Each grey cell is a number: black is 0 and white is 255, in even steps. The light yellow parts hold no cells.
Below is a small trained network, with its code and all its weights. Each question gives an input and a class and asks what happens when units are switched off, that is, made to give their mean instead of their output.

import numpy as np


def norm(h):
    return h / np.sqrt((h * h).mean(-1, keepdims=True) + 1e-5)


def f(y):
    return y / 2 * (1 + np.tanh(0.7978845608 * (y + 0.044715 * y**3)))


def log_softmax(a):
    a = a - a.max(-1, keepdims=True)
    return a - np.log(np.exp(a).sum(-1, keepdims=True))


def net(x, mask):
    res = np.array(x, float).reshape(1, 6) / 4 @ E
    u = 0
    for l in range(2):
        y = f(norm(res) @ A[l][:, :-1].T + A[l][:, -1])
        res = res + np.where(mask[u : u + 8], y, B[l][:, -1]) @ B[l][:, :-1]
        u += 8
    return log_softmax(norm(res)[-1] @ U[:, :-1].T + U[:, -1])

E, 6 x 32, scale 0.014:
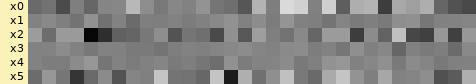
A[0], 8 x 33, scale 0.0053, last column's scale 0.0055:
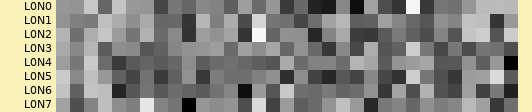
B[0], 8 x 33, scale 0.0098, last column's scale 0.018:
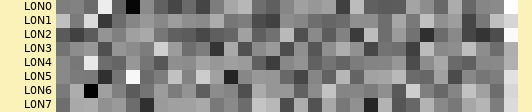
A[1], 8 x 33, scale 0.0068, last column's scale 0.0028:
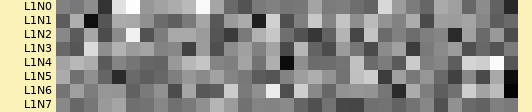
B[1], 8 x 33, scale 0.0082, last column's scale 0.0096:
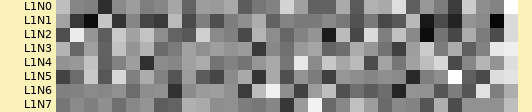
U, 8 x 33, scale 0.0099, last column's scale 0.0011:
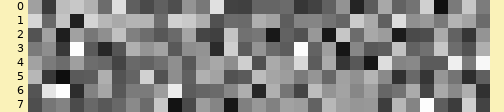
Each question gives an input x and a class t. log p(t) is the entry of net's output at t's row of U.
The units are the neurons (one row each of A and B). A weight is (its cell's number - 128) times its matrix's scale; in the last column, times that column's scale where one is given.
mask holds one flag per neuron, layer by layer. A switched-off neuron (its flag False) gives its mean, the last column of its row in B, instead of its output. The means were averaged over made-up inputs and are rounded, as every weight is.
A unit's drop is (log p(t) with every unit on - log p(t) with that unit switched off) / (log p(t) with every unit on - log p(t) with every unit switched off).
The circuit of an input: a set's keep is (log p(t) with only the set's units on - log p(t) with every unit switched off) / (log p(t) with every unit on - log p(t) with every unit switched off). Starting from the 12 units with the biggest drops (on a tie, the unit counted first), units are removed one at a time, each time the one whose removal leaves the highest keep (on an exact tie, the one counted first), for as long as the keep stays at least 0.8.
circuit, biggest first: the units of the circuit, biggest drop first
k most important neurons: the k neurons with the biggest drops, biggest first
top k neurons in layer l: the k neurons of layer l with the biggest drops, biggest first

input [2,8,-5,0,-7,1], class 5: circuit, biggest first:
L1N1
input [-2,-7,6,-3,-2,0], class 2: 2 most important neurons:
L0N6, L0N7
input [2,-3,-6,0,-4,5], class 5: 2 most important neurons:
L1N1, L0N0
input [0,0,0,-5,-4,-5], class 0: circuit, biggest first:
L0N2, L0N1
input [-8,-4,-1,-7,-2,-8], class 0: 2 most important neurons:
L0N0, L0N2
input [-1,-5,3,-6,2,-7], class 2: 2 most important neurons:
L0N2, L0N0
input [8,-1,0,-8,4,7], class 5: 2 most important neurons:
L0N0, L1N1
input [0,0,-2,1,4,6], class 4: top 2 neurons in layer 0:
L0N5, L0N2
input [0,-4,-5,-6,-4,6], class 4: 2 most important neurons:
L0N5, L0N2
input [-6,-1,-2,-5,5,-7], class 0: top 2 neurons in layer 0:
L0N0, L0N2
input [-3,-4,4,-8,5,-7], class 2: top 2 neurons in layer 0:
L0N2, L0N5
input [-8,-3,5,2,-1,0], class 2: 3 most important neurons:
L0N5, L0N7, L0N1
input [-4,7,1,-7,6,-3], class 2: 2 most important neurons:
L0N2, L0N5
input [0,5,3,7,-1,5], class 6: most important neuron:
L0N0
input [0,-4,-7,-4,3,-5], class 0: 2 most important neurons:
L0N5, L0N2
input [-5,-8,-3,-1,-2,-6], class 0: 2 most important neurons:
L0N0, L0N2
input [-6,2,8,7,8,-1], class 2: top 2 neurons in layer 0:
L0N5, L0N6
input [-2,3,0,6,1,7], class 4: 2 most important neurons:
L0N2, L0N1
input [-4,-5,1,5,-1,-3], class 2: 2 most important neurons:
L0N2, L0N5
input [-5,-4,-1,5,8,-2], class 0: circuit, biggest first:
L0N0
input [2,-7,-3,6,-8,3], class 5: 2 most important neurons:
L0N0, L0N7
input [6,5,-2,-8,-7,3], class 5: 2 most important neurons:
L0N1, L0N0
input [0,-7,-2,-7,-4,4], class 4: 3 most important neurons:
L0N5, L0N2, L0N1
